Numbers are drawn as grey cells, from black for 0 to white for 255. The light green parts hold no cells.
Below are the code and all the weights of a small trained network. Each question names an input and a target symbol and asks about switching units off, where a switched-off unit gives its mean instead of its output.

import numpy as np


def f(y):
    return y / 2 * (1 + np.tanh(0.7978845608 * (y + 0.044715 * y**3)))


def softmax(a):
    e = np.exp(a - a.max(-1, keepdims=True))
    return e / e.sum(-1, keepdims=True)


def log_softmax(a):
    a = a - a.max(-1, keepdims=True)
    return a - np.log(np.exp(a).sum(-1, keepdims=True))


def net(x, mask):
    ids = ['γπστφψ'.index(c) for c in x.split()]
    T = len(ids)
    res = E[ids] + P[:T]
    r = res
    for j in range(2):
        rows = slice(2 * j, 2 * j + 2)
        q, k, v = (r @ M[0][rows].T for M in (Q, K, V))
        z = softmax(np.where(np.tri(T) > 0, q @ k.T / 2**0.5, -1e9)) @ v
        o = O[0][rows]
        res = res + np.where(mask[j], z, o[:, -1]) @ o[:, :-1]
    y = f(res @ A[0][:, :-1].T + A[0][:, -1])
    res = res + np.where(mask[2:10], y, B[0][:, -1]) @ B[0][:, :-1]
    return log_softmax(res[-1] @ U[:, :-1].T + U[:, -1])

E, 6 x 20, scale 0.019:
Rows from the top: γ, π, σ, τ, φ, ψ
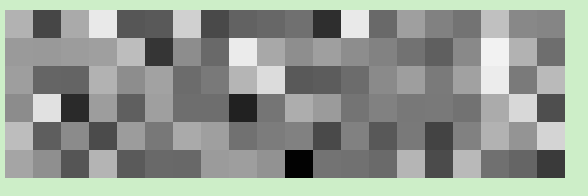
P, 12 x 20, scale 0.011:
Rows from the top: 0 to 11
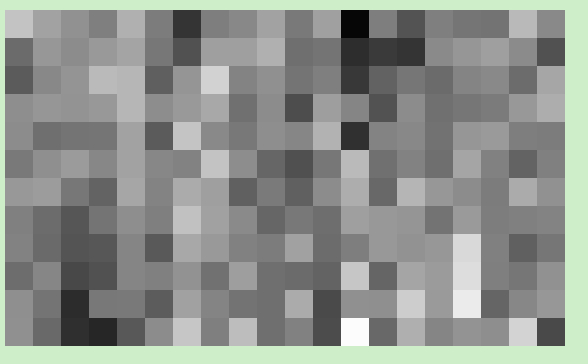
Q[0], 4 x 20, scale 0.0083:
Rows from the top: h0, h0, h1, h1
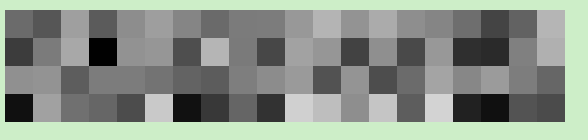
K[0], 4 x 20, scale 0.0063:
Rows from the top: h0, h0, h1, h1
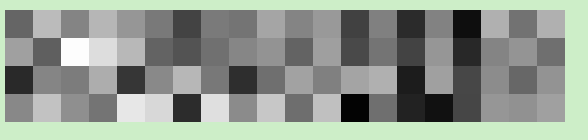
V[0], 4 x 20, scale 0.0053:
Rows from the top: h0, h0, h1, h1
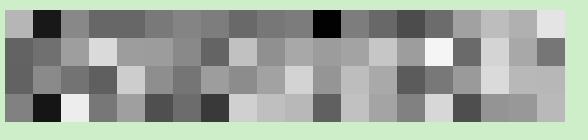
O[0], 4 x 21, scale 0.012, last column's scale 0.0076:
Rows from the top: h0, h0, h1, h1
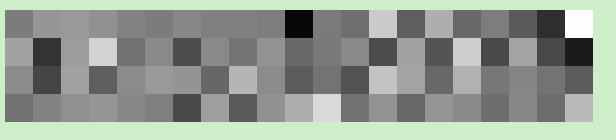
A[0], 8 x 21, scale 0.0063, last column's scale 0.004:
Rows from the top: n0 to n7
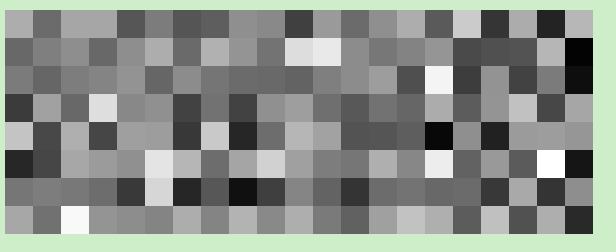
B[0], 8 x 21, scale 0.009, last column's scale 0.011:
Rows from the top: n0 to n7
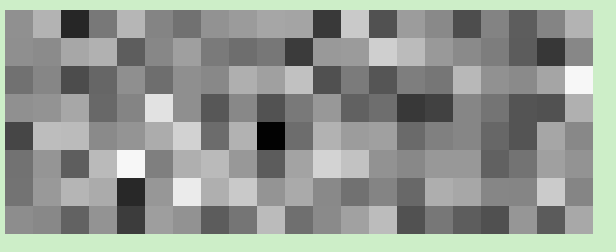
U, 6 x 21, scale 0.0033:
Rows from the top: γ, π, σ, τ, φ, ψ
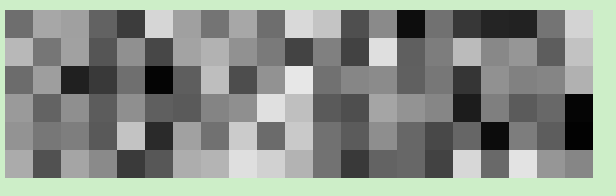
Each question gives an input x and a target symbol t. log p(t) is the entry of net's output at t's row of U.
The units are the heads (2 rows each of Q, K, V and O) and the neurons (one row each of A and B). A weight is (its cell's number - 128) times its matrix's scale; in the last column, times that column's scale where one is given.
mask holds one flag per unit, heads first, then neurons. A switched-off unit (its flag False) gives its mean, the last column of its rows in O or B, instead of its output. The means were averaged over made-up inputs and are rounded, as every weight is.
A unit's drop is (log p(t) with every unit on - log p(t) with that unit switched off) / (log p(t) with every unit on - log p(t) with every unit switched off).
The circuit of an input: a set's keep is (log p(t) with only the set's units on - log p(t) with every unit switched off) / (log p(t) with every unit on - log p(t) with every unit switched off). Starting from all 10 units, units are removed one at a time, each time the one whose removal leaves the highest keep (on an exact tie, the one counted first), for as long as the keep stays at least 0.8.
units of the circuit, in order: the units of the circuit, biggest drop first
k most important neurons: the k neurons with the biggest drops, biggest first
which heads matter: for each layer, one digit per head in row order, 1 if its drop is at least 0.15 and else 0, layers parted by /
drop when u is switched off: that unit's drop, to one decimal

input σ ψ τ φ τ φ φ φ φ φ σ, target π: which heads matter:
11
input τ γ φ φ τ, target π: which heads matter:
01
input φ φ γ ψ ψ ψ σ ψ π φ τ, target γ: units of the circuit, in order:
n3
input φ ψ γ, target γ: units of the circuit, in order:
h1, n3
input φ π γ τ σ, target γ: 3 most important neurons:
n3, n2, n4
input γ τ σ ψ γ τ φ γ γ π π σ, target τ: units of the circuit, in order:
n0, h0
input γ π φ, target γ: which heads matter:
01
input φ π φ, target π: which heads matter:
11
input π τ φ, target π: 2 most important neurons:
n2, n0
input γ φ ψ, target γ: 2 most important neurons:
n3, n2
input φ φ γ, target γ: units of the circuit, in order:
n3, h1
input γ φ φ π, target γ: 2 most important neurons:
n3, n7
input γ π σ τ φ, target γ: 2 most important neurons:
n4, n2
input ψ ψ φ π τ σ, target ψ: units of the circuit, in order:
h0
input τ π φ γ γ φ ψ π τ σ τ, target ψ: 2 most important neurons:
n6, n0
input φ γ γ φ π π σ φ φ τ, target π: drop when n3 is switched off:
-0.1
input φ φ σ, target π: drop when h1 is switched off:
0.4
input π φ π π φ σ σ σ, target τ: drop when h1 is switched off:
0.3
